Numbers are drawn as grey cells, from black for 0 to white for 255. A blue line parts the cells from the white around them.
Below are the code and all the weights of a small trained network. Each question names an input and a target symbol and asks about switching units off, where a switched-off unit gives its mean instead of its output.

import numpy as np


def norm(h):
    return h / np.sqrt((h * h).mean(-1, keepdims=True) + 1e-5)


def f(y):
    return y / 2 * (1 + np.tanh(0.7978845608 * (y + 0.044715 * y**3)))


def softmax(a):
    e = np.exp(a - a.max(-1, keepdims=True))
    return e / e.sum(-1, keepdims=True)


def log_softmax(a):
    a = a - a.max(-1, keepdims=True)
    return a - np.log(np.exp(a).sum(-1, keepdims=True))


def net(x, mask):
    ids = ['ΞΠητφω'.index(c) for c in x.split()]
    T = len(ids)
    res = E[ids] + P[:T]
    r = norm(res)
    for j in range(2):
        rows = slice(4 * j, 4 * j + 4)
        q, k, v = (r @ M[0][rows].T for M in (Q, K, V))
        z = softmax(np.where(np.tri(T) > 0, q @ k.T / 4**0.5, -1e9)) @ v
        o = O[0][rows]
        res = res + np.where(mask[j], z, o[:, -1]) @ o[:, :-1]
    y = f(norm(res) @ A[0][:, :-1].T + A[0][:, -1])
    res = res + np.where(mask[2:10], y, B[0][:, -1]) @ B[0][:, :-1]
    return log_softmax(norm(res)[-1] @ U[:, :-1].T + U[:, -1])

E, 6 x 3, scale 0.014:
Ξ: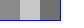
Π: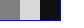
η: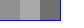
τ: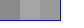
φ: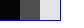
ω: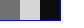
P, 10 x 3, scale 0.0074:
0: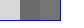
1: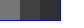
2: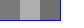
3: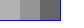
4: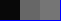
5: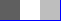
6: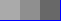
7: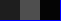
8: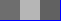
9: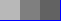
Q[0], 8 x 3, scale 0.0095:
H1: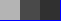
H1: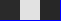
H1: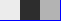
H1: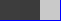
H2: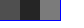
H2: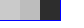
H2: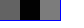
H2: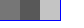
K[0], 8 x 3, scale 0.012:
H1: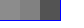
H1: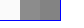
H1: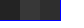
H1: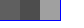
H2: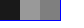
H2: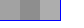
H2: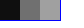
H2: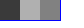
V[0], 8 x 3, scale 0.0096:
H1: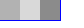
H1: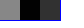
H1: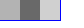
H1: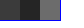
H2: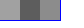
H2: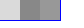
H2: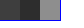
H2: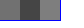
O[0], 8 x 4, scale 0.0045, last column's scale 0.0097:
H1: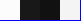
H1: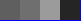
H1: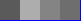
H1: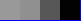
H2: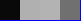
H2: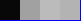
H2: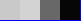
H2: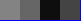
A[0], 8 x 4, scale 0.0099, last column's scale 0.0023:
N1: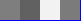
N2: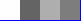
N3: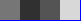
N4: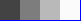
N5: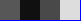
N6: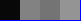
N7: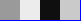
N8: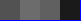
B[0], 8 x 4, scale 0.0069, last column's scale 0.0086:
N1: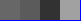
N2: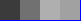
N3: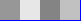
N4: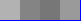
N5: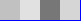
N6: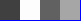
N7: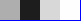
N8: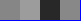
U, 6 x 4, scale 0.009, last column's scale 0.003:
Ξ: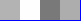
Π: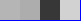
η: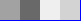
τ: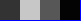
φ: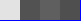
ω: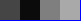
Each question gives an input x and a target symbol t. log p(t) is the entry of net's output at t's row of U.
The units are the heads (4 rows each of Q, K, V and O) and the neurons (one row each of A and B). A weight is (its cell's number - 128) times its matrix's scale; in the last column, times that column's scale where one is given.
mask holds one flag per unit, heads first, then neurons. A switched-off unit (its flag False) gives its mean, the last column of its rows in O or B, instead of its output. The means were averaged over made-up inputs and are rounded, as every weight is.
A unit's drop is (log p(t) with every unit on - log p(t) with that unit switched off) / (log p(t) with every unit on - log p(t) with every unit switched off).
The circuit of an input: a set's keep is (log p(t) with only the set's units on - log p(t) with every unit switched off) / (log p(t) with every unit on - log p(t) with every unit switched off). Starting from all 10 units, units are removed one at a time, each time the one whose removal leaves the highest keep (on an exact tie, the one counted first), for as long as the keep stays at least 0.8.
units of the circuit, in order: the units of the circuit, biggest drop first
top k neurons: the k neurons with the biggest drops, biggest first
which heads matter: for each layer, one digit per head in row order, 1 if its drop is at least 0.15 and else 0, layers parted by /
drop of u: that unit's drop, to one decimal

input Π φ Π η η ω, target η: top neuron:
(N7)
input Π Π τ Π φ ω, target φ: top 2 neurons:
(N7; N2)
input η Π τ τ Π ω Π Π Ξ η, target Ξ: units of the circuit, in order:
(H2; N7)
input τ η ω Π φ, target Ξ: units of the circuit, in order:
(H2; N6; N5)
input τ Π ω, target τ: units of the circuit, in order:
(H2; N5)
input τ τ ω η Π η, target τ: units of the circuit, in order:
(H2; N7; N5)
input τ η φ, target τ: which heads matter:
10
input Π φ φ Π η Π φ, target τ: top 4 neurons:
(N7; N6; N1; N5)
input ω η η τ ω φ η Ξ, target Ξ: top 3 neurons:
(N5; N3; N1)
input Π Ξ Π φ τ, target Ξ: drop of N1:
-0.1
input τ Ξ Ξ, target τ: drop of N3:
0.1
